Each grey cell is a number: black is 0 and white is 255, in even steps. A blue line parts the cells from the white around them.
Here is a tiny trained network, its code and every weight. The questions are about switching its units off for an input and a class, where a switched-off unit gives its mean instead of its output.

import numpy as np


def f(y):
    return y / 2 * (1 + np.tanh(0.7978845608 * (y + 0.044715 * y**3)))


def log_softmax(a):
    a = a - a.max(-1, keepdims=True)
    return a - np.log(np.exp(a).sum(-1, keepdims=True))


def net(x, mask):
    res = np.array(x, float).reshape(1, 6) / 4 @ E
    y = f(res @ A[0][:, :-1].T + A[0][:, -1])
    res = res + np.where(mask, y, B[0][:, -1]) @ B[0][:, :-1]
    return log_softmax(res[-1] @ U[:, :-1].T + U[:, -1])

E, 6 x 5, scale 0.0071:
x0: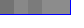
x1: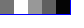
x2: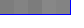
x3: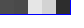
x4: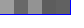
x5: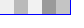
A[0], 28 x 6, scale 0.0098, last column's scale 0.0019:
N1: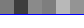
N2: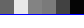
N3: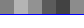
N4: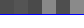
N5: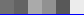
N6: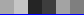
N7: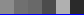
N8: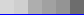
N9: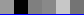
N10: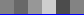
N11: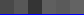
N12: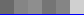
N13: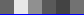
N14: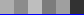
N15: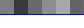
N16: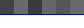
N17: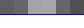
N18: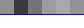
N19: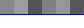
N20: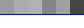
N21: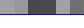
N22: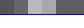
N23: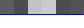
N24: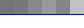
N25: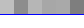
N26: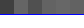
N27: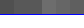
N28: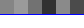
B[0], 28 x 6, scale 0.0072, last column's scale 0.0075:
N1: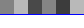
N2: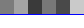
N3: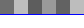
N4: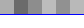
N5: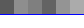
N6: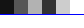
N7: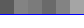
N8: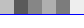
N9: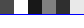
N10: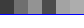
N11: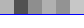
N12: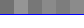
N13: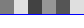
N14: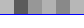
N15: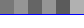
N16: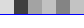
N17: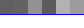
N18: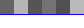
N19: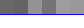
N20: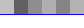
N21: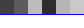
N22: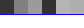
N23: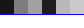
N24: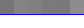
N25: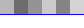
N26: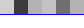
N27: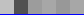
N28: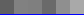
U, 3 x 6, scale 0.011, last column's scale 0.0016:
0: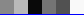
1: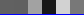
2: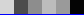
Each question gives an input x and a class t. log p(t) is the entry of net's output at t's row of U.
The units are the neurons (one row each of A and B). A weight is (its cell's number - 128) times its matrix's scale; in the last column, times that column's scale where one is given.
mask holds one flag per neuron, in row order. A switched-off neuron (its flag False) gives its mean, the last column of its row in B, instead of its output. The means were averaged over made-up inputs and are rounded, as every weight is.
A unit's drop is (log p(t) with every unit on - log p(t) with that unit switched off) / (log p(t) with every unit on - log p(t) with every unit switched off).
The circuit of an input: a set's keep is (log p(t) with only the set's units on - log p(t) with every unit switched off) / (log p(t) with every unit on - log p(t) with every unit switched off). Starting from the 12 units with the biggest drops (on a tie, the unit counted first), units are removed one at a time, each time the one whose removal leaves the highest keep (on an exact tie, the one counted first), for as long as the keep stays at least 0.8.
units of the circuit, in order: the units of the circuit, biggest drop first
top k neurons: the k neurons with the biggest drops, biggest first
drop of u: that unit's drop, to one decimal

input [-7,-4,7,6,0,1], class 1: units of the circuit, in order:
(N23)
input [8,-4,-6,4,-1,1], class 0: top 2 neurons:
(N6, N9)
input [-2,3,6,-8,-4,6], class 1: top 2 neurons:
(N6, N21)
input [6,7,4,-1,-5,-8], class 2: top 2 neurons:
(N16, N26)
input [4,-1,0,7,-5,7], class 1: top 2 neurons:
(N23, N22)
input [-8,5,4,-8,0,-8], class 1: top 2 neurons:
(N6, N21)
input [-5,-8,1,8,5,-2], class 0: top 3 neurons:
(N9, N1, N6)
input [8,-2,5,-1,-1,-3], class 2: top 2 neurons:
(N13, N2)
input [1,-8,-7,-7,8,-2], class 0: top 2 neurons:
(N9, N1)
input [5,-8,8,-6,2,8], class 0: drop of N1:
0.2
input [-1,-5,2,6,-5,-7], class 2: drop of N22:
-0.1
